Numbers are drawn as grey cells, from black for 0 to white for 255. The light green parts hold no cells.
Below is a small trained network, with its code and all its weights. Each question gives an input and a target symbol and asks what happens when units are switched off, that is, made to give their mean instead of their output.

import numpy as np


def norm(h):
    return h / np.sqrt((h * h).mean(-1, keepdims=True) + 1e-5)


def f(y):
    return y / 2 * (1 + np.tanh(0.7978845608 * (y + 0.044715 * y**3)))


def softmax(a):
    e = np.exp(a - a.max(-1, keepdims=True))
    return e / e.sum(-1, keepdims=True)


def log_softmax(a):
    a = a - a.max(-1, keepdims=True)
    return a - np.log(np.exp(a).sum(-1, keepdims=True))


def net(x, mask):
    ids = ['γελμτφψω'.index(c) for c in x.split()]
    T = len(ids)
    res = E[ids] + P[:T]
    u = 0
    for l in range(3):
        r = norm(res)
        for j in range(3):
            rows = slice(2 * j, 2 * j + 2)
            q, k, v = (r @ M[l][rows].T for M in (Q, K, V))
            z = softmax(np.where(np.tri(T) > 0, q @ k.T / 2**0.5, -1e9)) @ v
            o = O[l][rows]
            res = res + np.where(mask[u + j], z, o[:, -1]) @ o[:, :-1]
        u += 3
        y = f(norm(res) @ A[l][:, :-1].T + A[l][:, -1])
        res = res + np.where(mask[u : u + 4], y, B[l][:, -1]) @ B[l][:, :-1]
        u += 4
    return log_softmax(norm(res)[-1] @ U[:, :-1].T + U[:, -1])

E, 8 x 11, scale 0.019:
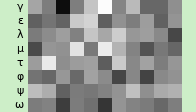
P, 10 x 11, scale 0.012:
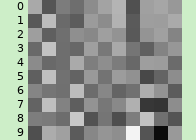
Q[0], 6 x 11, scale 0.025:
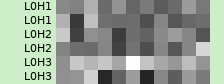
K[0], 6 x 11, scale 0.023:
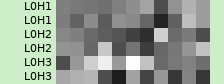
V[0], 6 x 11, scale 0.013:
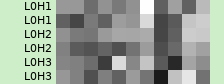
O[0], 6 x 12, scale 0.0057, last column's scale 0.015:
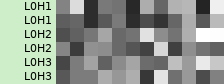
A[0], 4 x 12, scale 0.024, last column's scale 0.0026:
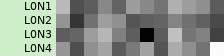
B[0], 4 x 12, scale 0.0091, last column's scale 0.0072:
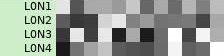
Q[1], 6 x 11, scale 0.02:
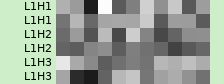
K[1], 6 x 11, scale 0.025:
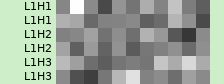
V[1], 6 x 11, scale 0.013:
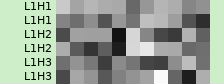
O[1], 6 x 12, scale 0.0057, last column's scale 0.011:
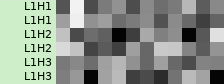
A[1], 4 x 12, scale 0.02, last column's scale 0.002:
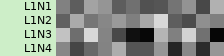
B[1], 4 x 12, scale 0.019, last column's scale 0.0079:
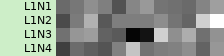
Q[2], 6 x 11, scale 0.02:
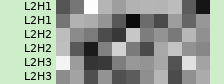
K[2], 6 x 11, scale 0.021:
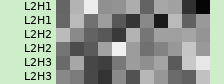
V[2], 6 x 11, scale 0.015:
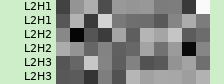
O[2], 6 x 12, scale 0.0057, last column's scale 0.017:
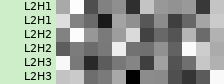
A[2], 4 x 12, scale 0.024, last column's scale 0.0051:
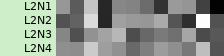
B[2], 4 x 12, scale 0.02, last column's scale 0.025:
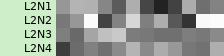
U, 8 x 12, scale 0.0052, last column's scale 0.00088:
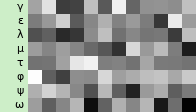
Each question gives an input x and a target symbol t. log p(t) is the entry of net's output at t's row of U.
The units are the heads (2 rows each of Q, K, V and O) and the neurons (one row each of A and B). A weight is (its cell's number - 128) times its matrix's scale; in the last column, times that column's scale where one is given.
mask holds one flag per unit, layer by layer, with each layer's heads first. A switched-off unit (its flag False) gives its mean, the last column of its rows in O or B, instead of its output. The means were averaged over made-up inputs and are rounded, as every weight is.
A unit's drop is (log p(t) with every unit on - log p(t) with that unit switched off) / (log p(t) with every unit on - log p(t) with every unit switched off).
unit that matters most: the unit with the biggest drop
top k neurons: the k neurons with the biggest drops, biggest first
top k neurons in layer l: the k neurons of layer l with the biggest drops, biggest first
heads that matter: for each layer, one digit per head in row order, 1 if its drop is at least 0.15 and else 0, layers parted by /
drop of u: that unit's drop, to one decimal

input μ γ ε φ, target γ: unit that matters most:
L0H3
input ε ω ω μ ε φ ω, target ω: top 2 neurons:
(L0N3; L2N2)
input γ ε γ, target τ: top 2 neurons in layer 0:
(L0N1; L0N3)
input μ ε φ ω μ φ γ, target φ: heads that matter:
000 / 001 / 000
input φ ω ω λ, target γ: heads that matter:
000 / 000 / 000
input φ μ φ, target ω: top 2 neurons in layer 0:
(L0N3; L0N2)
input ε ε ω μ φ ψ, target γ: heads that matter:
000 / 001 / 100
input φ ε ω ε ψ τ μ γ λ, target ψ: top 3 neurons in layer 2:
(L2N2; L2N1; L2N4)
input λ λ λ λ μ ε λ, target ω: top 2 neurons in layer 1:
(L1N1; L1N2)
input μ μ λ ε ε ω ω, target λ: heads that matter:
011 / 000 / 000
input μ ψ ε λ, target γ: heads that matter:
010 / 100 / 100
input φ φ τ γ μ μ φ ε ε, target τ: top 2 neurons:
(L2N2; L0N4)
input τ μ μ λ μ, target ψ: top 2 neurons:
(L2N2; L1N2)
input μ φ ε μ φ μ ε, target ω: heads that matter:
000 / 010 / 000
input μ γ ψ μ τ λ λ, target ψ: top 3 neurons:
(L1N2; L2N2; L2N1)
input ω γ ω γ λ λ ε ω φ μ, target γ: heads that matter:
001 / 001 / 000
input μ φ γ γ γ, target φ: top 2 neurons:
(L2N2; L0N1)
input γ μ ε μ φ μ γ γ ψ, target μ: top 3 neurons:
(L1N3; L2N2; L0N1)
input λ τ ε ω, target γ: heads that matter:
001 / 000 / 100
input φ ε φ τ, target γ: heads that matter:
000 / 001 / 100
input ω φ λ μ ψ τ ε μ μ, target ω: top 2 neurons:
(L0N4; L2N2)
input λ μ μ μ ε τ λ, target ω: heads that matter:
000 / 000 / 100
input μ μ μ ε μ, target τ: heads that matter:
000 / 010 / 000
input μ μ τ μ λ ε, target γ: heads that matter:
001 / 000 / 000
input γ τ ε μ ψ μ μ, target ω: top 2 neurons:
(L2N2; L0N4)
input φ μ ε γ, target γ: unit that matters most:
L2H1
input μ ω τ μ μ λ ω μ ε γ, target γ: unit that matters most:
L1H3
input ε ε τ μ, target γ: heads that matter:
001 / 000 / 000
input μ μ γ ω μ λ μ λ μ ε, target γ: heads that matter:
001 / 001 / 000
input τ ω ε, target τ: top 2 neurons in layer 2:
(L2N2; L2N3)
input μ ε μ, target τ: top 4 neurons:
(L2N2; L1N2; L2N3; L0N3)
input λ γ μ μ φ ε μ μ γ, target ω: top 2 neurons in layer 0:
(L0N1; L0N3)
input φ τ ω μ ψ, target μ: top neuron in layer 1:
(L1N3)
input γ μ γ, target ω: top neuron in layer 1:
(L1N2)
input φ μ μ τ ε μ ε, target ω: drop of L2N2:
0.8
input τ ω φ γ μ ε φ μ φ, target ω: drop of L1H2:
0.3
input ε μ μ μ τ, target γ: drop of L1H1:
0.1
